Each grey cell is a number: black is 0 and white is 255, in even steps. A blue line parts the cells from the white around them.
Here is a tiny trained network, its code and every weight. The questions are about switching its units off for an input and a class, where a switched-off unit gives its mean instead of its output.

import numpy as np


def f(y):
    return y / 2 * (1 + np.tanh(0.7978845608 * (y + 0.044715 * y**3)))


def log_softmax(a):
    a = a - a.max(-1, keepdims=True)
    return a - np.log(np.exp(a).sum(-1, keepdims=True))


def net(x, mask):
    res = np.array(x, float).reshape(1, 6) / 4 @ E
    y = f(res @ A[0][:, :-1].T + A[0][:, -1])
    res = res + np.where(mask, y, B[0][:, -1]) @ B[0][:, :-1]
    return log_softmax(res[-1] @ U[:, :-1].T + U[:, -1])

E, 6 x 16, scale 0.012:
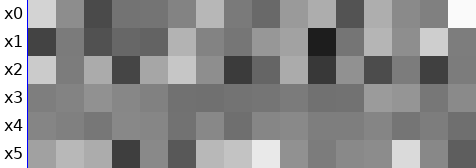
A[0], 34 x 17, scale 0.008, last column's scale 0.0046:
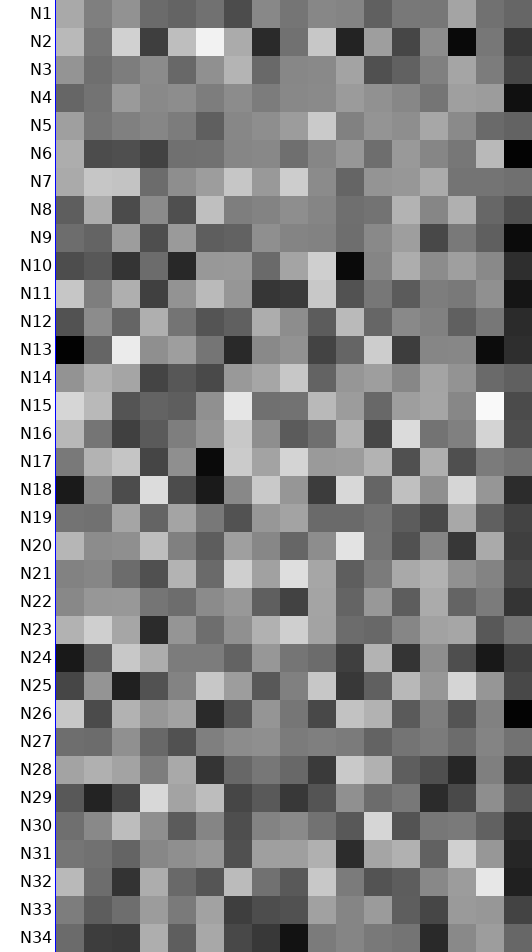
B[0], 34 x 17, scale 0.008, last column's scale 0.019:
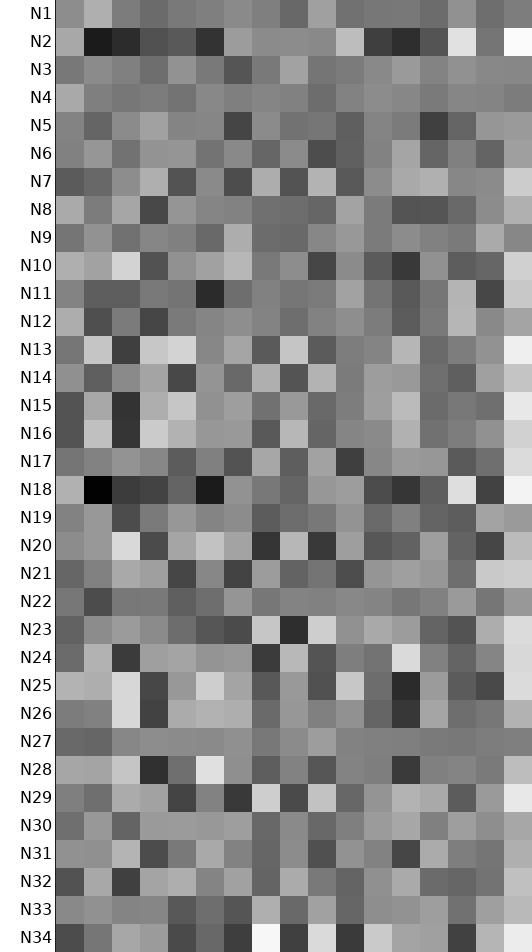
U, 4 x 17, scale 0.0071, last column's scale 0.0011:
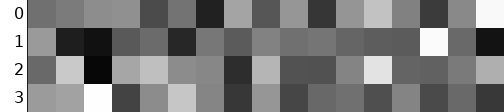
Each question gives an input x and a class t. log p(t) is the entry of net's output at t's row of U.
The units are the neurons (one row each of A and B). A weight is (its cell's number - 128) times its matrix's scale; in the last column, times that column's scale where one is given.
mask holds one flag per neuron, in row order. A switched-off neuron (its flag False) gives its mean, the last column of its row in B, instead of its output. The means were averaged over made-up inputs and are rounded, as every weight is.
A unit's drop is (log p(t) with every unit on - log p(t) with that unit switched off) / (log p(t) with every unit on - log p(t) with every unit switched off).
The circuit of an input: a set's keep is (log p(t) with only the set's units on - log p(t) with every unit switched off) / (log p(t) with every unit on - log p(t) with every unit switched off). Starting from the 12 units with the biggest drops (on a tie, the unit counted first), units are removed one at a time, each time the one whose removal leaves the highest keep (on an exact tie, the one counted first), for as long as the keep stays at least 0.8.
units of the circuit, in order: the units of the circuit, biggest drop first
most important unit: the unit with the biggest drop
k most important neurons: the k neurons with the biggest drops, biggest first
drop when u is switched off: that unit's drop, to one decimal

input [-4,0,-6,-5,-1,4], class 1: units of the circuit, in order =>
N18
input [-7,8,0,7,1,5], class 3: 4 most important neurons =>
N10, N25, N31, N15
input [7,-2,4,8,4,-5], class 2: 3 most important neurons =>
N16, N15, N32
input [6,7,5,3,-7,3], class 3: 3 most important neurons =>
N25, N10, N13
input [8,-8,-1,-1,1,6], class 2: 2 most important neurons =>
N15, N16
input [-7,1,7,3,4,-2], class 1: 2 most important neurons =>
N2, N11
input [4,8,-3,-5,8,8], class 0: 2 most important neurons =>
N23, N21
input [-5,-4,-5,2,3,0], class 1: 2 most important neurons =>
N18, N12
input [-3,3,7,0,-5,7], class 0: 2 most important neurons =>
N23, N18
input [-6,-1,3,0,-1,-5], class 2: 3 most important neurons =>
N13, N24, N23
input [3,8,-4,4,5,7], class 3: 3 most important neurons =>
N25, N10, N34
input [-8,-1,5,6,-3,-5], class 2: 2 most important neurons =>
N13, N24
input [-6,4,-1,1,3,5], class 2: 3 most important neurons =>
N13, N24, N34
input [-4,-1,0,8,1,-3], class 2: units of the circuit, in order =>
N13
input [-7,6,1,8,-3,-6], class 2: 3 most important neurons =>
N13, N24, N23
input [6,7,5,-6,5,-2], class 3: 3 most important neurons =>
N25, N10, N13
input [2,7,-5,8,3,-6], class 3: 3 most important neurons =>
N25, N10, N31
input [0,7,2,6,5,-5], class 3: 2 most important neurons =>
N25, N10
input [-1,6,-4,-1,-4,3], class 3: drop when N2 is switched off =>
0.1
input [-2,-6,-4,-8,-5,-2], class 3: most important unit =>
N2
